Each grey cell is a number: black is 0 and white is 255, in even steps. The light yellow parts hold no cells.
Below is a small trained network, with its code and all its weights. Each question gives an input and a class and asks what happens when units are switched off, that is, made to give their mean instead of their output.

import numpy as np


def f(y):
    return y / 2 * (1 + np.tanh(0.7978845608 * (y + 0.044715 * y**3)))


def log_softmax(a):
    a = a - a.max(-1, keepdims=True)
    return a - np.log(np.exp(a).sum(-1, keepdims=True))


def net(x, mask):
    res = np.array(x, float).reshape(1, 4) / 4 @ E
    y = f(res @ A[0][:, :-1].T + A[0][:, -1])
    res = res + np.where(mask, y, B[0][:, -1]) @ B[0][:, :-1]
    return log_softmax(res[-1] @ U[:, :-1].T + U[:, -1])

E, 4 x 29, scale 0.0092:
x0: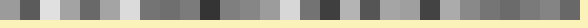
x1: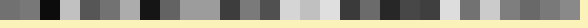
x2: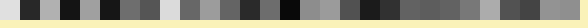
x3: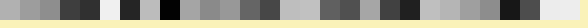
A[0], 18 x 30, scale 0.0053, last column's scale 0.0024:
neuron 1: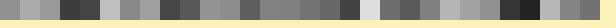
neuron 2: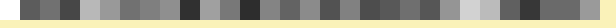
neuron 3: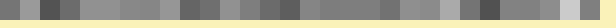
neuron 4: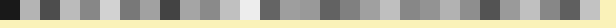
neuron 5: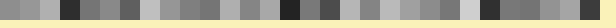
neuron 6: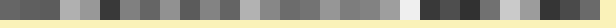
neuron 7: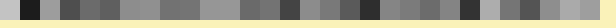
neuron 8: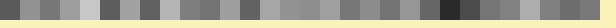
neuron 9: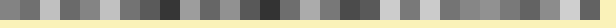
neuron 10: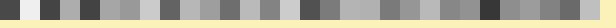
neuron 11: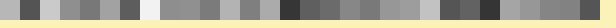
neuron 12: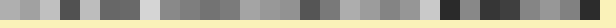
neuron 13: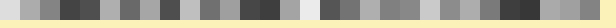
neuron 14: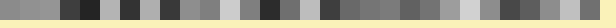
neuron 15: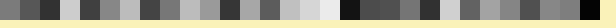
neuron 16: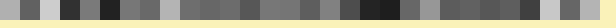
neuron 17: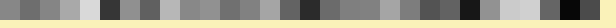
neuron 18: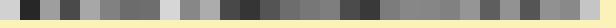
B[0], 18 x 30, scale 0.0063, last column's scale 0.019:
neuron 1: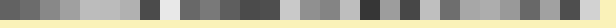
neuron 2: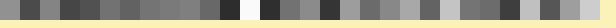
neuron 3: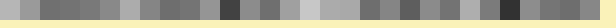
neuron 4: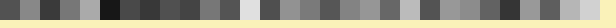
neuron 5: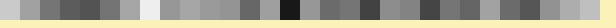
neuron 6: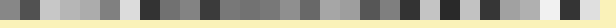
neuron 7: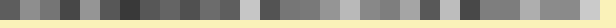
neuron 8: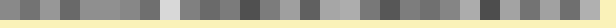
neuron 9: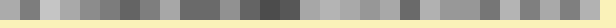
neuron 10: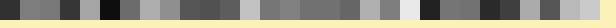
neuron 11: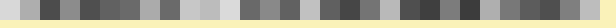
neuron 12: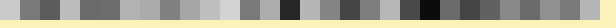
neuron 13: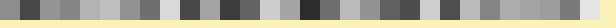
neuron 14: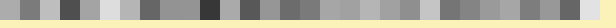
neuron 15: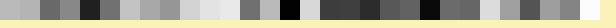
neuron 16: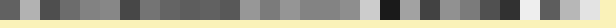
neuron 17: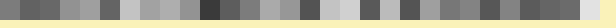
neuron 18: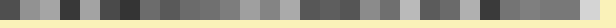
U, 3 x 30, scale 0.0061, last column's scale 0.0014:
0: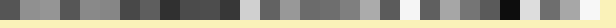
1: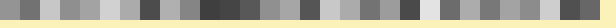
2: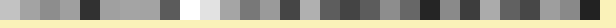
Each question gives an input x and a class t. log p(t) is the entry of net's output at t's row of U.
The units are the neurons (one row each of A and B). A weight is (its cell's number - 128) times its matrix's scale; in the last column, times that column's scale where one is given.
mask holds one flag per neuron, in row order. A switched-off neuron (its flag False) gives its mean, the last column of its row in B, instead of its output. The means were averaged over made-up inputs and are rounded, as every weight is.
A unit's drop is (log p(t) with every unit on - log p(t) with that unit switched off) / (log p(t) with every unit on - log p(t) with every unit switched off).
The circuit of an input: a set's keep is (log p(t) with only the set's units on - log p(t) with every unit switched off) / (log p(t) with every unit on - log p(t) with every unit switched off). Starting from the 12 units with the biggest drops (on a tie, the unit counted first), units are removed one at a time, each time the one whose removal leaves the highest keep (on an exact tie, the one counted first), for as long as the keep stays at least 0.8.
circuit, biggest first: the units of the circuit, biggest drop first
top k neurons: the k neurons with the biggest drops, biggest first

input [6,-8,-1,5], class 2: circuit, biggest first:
[neuron 11]
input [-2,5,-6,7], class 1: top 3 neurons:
[neuron 1; neuron 13; neuron 14]
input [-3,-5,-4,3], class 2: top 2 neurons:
[neuron 12; neuron 11]
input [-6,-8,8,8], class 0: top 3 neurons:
[neuron 16; neuron 2; neuron 15]
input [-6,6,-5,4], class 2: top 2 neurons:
[neuron 15; neuron 16]
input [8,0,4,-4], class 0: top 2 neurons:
[neuron 1; neuron 13]
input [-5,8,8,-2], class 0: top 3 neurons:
[neuron 16; neuron 18; neuron 7]
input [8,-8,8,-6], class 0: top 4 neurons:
[neuron 16; neuron 15; neuron 18; neuron 7]
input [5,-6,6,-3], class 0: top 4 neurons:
[neuron 15; neuron 16; neuron 18; neuron 7]
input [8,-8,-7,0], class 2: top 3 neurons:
[neuron 11; neuron 12; neuron 5]
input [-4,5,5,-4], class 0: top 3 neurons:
[neuron 16; neuron 18; neuron 11]
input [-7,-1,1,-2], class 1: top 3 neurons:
[neuron 15; neuron 4; neuron 10]
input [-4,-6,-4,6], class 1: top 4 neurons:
[neuron 13; neuron 15; neuron 1; neuron 14]
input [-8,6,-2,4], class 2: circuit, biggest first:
[neuron 15]
